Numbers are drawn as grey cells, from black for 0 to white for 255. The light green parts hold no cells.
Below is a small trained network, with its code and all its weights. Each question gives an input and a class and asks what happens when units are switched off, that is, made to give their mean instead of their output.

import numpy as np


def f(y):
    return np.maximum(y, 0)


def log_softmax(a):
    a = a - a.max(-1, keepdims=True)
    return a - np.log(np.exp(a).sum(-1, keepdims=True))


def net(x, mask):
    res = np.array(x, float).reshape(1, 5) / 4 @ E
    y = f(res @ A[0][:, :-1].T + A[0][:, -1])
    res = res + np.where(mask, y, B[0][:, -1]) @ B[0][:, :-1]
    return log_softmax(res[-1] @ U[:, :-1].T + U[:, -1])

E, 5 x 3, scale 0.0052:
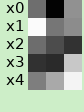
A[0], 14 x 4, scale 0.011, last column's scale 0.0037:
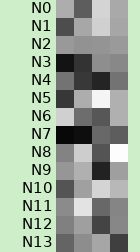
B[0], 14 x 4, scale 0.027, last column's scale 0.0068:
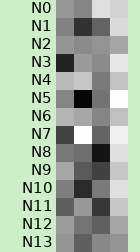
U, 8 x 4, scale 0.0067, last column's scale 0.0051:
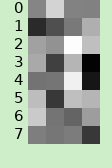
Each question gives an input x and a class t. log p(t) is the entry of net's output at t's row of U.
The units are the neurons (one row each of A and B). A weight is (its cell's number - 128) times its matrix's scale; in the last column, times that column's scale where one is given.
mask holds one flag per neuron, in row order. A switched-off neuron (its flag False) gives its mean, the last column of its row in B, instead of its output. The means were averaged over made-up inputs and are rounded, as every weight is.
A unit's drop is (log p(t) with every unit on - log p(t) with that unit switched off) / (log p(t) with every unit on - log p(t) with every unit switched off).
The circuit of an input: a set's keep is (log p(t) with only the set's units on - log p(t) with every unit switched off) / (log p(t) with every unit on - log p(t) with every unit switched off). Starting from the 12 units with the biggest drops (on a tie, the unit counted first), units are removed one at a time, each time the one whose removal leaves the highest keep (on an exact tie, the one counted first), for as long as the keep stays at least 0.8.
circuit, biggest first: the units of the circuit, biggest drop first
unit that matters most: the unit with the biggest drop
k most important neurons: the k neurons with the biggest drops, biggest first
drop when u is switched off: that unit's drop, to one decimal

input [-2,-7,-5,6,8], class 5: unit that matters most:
N5
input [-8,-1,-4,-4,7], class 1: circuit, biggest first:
(N11, N5)
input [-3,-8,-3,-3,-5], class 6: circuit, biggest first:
(N3, N9)
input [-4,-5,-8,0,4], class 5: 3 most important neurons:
(N7, N3, N5)
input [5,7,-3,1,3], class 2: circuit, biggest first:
(N0, N8)
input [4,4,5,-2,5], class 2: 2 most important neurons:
(N5, N8)
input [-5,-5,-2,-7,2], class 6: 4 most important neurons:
(N3, N9, N7, N12)
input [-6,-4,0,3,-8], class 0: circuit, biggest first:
(N5, N10)
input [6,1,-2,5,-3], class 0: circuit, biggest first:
(N7, N5)
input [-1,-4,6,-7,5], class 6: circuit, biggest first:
(N3, N9)
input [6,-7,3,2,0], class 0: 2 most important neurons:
(N7, N4)
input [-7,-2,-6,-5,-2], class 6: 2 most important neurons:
(N3, N9)
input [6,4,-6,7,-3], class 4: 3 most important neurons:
(N0, N8, N11)
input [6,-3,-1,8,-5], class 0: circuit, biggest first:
(N7)
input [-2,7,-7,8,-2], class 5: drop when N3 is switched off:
0.1
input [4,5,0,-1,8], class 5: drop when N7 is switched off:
0.2
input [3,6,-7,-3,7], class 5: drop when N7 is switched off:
0.1
